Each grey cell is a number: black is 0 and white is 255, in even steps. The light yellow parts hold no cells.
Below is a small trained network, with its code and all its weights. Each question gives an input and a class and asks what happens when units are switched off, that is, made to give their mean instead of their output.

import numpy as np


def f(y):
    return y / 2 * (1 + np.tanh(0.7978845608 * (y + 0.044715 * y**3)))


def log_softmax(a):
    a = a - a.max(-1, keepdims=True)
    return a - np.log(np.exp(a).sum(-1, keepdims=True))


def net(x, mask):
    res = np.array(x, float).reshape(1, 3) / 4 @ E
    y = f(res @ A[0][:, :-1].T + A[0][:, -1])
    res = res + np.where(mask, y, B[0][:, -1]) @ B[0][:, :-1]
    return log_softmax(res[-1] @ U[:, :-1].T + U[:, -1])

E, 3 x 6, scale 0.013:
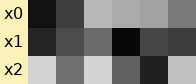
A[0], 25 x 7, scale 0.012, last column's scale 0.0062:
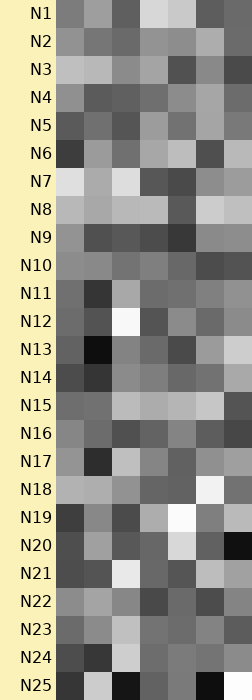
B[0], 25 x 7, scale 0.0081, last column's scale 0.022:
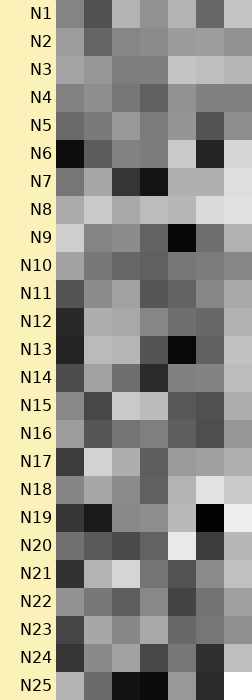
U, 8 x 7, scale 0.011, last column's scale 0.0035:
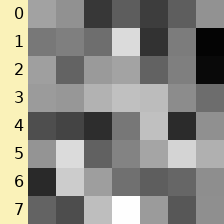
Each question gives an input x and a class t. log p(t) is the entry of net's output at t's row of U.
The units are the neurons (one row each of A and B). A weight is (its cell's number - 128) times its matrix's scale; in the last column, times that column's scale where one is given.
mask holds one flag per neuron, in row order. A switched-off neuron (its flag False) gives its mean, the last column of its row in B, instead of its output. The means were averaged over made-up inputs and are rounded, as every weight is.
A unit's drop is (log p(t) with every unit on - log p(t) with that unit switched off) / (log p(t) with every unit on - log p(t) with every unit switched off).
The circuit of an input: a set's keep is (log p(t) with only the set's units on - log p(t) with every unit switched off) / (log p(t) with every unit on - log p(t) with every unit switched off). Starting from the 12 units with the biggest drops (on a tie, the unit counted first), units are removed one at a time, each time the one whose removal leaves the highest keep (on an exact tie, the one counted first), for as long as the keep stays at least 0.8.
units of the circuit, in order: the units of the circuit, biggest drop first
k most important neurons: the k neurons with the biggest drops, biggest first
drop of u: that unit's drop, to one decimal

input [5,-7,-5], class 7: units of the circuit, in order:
[N25]
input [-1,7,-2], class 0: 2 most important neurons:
[N19 N9]
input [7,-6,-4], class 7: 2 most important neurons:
[N25 N15]
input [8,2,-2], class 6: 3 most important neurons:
[N13 N21 N12]
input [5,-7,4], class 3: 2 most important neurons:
[N15 N25]
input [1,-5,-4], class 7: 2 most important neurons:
[N25 N7]
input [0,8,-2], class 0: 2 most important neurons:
[N19 N9]
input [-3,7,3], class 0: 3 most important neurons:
[N9 N6 N22]
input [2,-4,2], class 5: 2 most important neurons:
[N19 N6]
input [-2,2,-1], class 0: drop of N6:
0.2
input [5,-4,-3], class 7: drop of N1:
0.1
